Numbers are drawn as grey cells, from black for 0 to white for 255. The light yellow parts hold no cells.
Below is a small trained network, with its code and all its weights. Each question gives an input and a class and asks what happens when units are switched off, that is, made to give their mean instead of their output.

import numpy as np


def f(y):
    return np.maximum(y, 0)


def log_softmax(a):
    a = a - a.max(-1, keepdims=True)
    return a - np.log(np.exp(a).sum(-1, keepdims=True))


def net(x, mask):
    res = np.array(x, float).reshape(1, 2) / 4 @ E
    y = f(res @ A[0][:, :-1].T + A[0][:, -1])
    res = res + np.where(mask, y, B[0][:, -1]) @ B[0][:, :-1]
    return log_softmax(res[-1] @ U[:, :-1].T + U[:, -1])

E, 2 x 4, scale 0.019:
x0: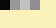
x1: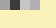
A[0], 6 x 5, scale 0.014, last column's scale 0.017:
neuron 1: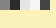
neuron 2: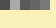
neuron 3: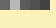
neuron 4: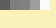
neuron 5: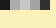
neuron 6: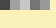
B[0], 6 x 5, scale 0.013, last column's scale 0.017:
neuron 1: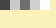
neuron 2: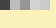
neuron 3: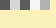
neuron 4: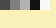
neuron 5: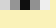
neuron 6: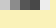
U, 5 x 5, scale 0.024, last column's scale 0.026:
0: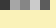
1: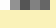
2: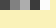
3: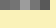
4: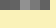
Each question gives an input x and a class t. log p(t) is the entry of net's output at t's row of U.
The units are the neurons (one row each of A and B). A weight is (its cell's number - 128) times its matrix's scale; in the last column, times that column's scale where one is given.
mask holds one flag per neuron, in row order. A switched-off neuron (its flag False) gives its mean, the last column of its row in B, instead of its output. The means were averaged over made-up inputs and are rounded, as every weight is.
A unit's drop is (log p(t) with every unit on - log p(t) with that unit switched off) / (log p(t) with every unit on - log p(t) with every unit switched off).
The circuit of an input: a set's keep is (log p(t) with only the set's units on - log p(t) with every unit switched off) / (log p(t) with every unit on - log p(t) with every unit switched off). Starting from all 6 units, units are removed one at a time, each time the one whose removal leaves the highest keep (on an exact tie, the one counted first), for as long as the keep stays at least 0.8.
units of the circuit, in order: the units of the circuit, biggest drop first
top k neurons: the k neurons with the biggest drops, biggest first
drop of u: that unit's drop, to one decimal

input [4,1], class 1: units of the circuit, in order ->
(neuron 5; neuron 6)
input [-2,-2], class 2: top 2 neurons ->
(neuron 5; neuron 1)
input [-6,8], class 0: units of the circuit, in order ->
(neuron 1)
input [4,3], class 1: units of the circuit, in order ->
(neuron 5; neuron 6)
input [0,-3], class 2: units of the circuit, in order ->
(neuron 1; neuron 5)
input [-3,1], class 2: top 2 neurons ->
(neuron 5; neuron 6)
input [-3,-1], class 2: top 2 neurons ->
(neuron 5; neuron 6)
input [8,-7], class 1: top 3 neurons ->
(neuron 5; neuron 6; neuron 1)
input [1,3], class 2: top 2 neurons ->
(neuron 3; neuron 2)
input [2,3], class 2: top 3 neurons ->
(neuron 3; neuron 2; neuron 4)
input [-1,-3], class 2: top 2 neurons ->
(neuron 1; neuron 5)
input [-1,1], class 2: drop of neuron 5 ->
0.4
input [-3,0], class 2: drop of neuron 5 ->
1.1
